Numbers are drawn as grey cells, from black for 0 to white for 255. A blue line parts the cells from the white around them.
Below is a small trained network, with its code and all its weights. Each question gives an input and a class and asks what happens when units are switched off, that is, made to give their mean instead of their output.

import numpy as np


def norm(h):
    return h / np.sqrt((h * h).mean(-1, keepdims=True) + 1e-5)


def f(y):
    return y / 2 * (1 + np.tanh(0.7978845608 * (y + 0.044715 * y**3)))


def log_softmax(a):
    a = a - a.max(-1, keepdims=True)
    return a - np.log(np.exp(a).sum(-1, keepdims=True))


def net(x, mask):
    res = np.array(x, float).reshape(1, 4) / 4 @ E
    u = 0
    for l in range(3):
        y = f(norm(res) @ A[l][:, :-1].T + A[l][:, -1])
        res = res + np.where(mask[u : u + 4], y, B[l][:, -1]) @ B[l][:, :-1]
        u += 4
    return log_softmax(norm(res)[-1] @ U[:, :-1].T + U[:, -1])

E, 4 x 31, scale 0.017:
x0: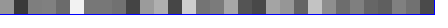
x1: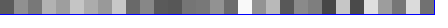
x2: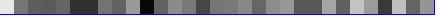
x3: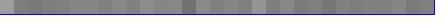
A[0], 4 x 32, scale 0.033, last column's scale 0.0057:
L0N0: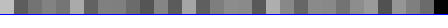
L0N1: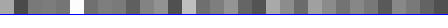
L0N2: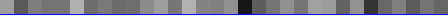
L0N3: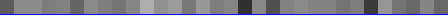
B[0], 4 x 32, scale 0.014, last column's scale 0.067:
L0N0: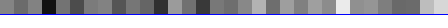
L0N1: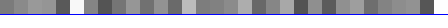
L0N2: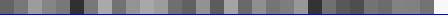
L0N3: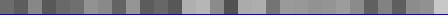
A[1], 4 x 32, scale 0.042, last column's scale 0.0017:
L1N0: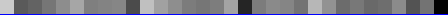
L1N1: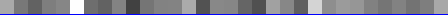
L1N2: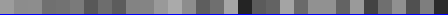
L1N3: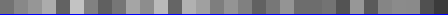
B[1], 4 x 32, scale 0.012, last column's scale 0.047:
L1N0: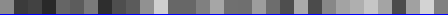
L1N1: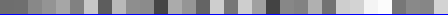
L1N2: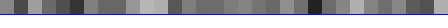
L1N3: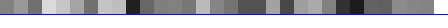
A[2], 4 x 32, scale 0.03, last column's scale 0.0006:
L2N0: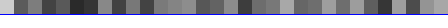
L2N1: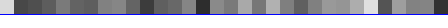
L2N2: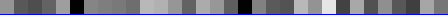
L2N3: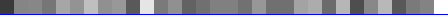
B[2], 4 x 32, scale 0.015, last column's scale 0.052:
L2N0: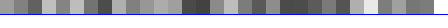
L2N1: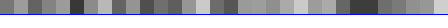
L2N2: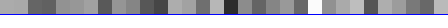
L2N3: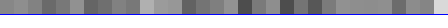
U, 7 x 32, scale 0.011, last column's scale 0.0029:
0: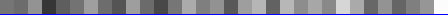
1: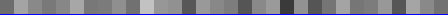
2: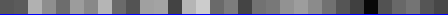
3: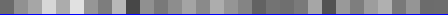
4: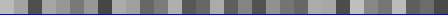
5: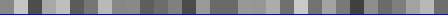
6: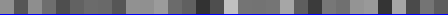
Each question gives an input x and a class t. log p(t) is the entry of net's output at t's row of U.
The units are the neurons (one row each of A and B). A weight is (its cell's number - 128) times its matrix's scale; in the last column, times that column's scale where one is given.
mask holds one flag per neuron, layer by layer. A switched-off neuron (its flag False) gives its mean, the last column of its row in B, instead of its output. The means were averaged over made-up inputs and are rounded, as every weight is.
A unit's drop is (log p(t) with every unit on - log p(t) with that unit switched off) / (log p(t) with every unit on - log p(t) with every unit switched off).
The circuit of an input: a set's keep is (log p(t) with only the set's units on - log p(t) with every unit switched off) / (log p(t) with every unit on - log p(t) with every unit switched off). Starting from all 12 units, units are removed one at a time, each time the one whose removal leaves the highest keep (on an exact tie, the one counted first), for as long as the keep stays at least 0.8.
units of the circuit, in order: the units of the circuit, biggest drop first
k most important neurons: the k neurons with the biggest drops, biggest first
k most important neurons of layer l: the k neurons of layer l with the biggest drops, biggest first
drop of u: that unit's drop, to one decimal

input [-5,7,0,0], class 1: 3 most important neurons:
[L0N0; L0N1; L2N3]
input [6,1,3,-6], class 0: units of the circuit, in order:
[L0N0]
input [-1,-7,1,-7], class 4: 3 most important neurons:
[L0N1; L2N2; L1N1]
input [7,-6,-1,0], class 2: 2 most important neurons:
[L0N1; L0N2]
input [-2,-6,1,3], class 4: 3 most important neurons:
[L0N1; L2N2; L1N1]
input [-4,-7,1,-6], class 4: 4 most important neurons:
[L0N1; L1N1; L2N2; L2N0]
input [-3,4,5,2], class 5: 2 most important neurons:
[L0N1; L0N2]
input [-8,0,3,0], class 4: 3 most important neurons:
[L1N1; L0N1; L0N0]
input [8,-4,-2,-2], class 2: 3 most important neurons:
[L0N1; L0N2; L1N3]
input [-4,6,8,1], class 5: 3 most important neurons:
[L0N1; L2N1; L0N2]
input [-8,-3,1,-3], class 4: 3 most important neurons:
[L1N1; L0N1; L1N3]
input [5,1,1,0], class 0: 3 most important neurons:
[L0N0; L0N1; L2N0]
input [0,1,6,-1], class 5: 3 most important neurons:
[L0N1; L2N1; L0N2]
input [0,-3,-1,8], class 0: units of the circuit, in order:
[L0N3]
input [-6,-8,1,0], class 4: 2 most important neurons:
[L0N1; L1N1]
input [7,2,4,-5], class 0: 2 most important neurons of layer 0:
[L0N0; L0N1]
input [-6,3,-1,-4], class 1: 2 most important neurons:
[L0N0; L0N1]
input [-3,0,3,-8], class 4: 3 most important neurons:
[L1N1; L0N1; L2N0]
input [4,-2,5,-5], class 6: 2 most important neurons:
[L0N2; L0N0]
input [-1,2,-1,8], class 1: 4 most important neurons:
[L0N0; L0N1; L0N3; L0N2]
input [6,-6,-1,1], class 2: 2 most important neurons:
[L0N1; L0N2]
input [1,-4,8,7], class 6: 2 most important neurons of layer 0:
[L0N2; L0N3]
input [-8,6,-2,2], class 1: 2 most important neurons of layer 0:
[L0N1; L0N0]
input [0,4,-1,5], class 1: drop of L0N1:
1.2
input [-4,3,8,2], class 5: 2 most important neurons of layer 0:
[L0N1; L0N2]
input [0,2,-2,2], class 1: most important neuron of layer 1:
[L1N3]
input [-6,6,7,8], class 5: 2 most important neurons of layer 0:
[L0N1; L0N2]
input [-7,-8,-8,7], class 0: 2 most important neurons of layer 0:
[L0N1; L0N3]
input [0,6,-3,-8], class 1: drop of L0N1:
1.2
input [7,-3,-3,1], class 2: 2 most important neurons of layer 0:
[L0N2; L0N1]
